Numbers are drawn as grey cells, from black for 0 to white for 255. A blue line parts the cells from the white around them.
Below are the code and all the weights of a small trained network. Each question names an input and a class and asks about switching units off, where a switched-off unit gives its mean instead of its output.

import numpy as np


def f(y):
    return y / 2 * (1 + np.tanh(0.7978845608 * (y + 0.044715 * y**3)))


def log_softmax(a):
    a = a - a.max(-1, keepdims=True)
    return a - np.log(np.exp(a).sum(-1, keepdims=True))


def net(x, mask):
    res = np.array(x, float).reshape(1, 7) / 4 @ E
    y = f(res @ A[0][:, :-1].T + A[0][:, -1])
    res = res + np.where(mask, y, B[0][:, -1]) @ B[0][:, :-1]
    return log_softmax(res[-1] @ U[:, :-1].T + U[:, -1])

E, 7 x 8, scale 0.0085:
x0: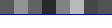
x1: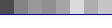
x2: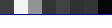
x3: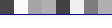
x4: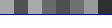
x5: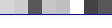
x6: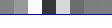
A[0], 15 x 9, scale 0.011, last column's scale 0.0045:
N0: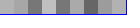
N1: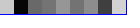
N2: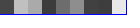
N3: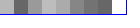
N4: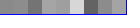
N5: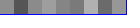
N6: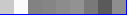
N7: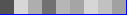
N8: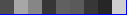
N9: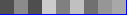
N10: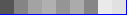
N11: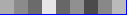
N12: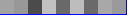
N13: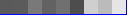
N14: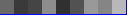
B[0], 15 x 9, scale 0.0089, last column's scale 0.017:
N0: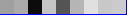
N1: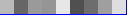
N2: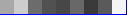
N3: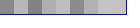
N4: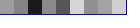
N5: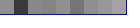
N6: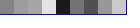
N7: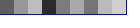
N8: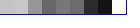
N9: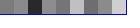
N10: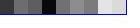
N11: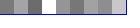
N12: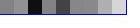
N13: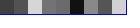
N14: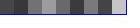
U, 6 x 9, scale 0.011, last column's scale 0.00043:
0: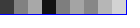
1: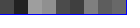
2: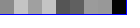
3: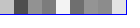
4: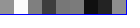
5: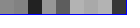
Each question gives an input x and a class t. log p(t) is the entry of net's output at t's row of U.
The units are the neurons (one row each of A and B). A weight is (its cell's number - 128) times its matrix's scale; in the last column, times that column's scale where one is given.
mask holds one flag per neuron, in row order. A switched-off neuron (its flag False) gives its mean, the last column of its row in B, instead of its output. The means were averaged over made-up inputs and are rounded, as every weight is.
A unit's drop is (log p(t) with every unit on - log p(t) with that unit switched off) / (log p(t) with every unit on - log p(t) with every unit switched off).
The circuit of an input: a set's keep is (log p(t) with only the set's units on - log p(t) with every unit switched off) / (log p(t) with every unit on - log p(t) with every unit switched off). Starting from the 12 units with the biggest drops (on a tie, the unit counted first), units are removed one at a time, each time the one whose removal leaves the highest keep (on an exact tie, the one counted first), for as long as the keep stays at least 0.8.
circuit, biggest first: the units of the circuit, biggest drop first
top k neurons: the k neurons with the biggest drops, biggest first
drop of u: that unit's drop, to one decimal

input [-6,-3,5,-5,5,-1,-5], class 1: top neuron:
[N14]
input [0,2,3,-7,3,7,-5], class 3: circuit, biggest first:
[N1; N2]
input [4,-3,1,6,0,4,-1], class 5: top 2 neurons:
[N0; N4]
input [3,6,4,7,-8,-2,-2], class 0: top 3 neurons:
[N7; N10; N11]
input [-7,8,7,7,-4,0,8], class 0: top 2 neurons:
[N7; N10]
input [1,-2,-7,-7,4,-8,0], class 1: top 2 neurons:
[N13; N14]
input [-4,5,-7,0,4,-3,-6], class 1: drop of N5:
0.1
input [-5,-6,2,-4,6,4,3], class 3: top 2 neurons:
[N1; N2]
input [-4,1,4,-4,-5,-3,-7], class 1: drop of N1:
0.0
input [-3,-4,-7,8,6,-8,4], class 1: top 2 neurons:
[N13; N14]
